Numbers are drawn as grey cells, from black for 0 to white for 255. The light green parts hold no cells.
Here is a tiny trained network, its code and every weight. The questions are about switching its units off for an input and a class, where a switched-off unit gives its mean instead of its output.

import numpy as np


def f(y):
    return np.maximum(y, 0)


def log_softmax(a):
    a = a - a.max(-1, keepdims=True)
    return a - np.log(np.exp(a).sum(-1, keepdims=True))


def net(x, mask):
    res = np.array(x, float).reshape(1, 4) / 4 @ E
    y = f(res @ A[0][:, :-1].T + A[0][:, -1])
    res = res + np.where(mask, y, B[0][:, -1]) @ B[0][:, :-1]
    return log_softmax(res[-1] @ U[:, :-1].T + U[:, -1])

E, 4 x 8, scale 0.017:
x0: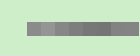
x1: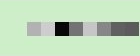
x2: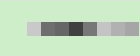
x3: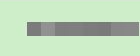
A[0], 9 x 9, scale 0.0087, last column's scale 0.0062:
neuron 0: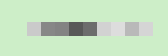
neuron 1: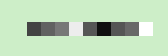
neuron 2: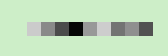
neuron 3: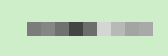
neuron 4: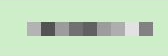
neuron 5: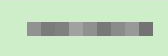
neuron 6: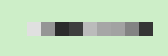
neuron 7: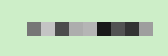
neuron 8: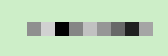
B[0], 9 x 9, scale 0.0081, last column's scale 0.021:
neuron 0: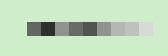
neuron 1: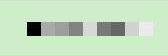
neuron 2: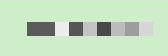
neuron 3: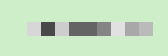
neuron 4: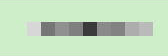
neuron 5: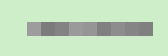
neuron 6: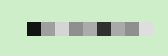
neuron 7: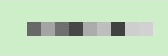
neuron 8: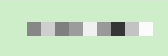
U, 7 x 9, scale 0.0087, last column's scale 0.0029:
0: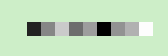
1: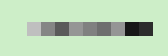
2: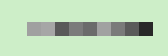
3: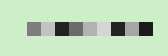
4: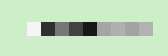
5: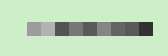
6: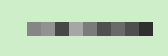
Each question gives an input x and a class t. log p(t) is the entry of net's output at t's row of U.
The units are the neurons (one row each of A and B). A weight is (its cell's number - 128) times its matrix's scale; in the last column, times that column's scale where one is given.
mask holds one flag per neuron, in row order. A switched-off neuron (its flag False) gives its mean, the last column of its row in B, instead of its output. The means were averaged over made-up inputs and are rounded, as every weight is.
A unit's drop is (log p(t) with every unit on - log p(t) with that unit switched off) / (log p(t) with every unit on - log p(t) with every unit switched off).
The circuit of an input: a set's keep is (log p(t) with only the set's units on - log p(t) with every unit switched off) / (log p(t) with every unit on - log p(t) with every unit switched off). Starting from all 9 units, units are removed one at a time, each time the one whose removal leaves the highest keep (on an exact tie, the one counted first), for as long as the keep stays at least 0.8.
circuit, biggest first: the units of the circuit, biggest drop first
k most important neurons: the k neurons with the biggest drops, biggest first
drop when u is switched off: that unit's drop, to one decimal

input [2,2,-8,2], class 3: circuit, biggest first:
[neuron 7; neuron 6]
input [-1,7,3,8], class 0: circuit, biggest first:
[neuron 6]
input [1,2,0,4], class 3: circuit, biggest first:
[neuron 2; neuron 6; neuron 1]
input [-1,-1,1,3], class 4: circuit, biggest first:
[neuron 6; neuron 1]
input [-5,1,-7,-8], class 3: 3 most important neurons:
[neuron 6; neuron 2; neuron 7]
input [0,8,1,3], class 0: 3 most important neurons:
[neuron 6; neuron 2; neuron 4]
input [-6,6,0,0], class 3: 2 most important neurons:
[neuron 8; neuron 7]
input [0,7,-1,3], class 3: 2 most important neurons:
[neuron 8; neuron 7]
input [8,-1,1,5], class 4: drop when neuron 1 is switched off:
0.2
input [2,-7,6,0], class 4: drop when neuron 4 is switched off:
0.0
